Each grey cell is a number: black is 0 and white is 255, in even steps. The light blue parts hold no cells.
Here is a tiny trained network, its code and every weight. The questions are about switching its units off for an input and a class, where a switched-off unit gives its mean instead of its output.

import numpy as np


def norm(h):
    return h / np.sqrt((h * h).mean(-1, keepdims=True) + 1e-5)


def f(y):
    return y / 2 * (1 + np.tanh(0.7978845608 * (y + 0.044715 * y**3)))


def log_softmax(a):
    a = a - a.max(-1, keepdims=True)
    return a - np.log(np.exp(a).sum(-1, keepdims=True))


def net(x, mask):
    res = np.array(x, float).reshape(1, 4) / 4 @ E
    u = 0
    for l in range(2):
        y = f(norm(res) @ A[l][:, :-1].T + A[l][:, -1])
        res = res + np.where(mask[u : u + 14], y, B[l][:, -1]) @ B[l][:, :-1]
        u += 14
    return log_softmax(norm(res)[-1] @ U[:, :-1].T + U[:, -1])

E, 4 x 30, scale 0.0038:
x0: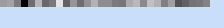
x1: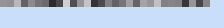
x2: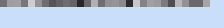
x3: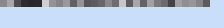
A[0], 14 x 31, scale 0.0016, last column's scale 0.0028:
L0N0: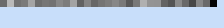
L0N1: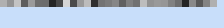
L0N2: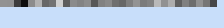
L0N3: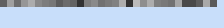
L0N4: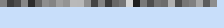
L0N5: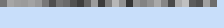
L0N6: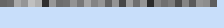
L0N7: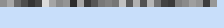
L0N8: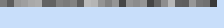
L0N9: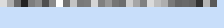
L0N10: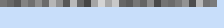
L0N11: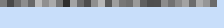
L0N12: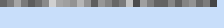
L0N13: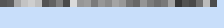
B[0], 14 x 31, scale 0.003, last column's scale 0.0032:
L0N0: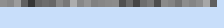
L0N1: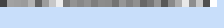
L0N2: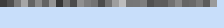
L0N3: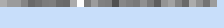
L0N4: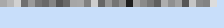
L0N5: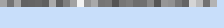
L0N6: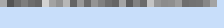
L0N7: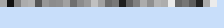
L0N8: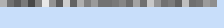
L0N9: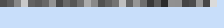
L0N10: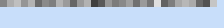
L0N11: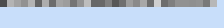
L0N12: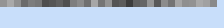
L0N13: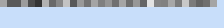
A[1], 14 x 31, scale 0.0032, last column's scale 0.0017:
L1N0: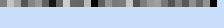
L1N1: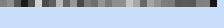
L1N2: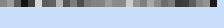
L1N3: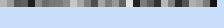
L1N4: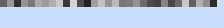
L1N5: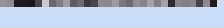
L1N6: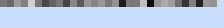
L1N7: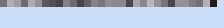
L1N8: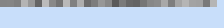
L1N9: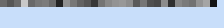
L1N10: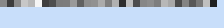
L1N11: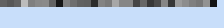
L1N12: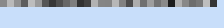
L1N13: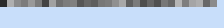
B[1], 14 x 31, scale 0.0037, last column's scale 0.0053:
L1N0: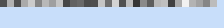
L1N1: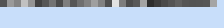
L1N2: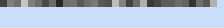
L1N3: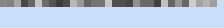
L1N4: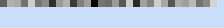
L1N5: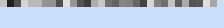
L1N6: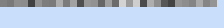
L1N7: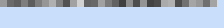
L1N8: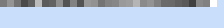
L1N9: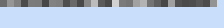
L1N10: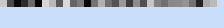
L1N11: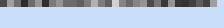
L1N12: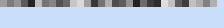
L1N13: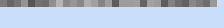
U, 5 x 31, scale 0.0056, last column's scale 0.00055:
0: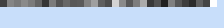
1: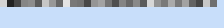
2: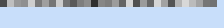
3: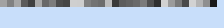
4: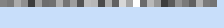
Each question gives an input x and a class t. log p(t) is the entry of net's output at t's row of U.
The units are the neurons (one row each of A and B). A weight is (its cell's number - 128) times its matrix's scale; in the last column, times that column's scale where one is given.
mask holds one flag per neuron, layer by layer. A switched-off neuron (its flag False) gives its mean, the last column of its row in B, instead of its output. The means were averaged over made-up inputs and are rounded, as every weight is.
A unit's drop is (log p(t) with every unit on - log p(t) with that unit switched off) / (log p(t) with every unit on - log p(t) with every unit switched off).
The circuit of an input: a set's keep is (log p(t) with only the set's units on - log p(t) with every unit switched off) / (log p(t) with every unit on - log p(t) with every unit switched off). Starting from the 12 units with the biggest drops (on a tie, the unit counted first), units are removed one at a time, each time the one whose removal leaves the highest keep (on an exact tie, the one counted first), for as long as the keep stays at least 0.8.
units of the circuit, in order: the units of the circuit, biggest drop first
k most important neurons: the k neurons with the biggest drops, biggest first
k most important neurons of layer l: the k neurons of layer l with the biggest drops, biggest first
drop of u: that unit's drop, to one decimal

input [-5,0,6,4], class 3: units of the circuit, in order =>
[L1N12]
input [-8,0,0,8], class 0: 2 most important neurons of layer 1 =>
[L1N11 L1N9]
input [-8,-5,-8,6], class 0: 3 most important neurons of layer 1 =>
[L1N11 L1N9 L1N12]
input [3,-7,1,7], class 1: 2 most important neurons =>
[L1N5 L0N1]
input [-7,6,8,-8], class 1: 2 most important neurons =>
[L1N10 L0N9]
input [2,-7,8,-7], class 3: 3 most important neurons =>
[L1N12 L0N7 L0N1]
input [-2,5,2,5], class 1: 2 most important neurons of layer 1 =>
[L1N5 L1N4]
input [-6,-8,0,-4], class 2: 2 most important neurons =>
[L1N4 L0N9]
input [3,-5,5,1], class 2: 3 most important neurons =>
[L1N4 L0N4 L0N12]
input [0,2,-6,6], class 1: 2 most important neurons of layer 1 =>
[L1N5 L1N12]
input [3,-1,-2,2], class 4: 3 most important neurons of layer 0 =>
[L0N7 L0N9 L0N4]
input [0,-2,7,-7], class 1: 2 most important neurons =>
[L1N10 L0N4]
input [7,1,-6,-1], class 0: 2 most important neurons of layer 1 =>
[L1N2 L1N1]
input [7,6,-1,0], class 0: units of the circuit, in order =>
[L1N2]
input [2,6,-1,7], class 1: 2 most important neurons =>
[L1N5 L0N7]
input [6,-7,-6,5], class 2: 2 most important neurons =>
[L1N4 L1N8]
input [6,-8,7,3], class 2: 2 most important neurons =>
[L1N4 L0N4]
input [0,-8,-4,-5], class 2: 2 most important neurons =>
[L1N4 L0N7]
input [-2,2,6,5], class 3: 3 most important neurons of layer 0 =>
[L0N13 L0N6 L0N8]
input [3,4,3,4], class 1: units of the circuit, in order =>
[L1N5]
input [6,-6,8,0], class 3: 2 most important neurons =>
[L1N12 L0N1]
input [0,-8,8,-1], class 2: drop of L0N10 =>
0.1
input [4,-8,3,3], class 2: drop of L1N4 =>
0.2
